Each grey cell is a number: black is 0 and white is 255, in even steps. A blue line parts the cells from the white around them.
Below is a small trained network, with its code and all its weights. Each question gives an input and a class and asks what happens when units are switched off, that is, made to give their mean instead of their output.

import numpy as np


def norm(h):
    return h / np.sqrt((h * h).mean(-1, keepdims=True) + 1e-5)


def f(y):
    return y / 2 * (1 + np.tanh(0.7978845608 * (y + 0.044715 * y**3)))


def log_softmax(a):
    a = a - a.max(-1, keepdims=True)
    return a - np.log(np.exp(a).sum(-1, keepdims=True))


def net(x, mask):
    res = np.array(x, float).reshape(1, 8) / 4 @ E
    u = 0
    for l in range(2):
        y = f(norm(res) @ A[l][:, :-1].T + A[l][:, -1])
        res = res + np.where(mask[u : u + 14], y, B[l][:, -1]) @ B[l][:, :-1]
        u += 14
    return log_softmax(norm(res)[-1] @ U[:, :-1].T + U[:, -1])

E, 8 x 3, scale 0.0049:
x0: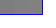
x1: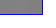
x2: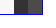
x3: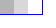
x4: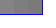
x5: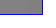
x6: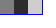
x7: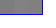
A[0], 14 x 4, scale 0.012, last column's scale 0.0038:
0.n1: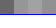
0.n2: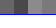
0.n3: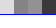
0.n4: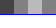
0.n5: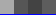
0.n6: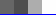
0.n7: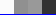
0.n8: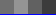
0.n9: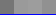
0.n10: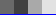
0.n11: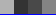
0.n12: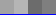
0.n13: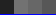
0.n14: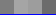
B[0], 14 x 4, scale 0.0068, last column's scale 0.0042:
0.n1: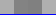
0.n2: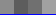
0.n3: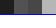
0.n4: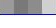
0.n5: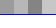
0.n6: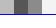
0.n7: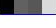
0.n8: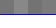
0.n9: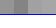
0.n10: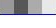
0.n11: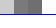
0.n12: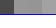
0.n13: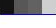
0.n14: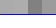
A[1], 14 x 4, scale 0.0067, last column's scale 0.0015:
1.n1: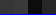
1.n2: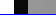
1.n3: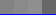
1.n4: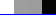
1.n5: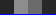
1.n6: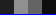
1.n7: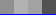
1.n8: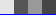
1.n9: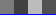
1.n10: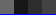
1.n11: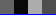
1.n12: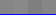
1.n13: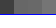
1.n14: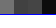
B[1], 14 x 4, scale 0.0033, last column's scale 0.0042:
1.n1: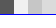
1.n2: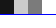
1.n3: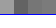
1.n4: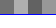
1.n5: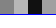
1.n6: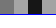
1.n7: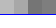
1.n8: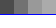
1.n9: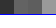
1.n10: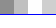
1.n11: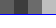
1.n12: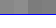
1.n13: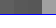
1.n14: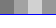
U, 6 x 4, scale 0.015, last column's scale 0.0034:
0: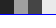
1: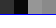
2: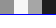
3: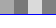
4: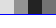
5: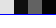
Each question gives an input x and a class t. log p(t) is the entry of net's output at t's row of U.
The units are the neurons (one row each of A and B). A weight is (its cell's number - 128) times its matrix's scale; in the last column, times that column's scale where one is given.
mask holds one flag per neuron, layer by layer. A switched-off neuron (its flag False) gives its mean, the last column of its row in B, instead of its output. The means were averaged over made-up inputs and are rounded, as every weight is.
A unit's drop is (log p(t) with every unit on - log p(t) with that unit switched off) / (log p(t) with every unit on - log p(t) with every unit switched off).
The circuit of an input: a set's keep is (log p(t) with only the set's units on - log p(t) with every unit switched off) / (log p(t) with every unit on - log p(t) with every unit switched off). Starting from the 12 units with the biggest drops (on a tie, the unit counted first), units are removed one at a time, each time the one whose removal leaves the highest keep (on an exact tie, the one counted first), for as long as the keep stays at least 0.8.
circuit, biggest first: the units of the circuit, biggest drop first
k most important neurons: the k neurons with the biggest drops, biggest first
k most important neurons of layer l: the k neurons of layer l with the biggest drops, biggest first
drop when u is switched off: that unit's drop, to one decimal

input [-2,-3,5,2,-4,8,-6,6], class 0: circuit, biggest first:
0.n7
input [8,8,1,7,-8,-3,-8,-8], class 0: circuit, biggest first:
0.n7, 0.n11
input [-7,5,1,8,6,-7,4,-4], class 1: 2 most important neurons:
0.n7, 0.n3
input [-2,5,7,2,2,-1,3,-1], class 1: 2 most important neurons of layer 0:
0.n7, 0.n3
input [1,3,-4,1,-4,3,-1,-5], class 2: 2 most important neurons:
0.n10, 0.n14
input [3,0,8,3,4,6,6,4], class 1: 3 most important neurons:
0.n7, 0.n3, 1.n2
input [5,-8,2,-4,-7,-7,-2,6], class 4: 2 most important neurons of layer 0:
0.n11, 0.n7
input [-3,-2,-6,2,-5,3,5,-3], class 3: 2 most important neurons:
0.n7, 0.n3
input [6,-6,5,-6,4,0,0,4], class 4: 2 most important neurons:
0.n5, 1.n2
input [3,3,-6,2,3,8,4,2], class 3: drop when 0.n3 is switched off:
0.1
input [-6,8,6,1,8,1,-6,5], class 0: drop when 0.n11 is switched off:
-0.1
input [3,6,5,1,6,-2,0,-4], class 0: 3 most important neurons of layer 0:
0.n7, 0.n3, 0.n5
